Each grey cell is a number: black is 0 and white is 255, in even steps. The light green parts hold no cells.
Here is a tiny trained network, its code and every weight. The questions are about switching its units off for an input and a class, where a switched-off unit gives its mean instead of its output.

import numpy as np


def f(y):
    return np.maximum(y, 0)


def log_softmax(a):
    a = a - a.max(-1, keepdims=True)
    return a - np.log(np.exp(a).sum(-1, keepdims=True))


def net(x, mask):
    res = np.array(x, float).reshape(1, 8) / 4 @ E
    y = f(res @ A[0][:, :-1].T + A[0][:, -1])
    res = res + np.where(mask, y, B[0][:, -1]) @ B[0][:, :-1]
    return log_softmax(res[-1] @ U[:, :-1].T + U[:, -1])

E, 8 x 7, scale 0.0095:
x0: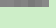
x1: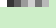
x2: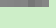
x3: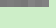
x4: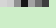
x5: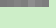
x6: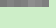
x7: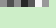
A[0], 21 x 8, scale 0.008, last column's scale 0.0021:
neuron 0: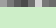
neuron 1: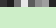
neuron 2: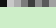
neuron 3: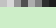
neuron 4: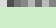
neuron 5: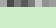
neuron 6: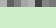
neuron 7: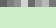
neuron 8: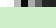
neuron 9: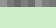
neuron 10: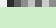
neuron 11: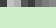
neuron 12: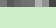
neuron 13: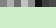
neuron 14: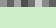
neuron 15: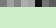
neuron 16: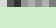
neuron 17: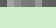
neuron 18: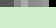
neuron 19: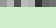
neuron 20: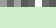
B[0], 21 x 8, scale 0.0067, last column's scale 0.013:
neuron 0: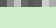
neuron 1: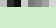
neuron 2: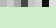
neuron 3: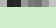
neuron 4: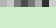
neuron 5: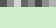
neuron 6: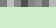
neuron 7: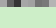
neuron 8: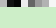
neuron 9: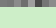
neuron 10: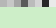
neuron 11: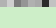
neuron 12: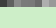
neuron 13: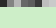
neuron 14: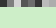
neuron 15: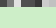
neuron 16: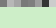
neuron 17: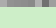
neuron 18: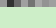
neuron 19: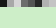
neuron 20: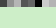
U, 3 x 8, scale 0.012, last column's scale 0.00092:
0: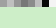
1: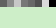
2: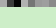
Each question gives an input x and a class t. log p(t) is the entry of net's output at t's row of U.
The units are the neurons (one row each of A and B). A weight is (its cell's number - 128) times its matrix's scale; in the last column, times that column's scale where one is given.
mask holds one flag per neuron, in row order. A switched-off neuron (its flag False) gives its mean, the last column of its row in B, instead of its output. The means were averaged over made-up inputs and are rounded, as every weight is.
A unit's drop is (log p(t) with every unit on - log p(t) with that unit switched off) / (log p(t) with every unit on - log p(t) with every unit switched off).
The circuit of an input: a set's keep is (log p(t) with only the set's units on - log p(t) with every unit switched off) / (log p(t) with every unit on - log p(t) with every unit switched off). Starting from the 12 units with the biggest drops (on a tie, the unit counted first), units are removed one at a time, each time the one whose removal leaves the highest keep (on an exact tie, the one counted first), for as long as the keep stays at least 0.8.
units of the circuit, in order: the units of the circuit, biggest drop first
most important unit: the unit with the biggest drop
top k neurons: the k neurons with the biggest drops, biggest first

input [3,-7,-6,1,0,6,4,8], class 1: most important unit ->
neuron 20
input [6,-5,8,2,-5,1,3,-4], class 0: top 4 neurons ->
(neuron 2; neuron 8; neuron 3; neuron 11)
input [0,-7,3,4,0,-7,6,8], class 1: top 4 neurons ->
(neuron 20; neuron 14; neuron 10; neuron 0)
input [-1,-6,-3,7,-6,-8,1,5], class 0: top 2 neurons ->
(neuron 2; neuron 8)
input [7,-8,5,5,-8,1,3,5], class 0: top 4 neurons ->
(neuron 2; neuron 8; neuron 11; neuron 3)
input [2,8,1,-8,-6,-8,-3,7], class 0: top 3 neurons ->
(neuron 10; neuron 4; neuron 16)
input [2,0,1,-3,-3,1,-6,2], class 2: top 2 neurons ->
(neuron 19; neuron 15)
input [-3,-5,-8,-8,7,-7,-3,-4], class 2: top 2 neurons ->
(neuron 8; neuron 3)
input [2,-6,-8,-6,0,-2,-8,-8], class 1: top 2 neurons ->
(neuron 13; neuron 15)
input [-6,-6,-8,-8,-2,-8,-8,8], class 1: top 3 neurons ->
(neuron 20; neuron 14; neuron 10)
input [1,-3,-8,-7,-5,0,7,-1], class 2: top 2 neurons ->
(neuron 1; neuron 10)
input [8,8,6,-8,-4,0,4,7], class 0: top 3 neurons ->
(neuron 10; neuron 4; neuron 16)
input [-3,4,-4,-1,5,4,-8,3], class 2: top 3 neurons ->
(neuron 8; neuron 2; neuron 3)
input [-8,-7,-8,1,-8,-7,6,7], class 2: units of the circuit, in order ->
(neuron 1)
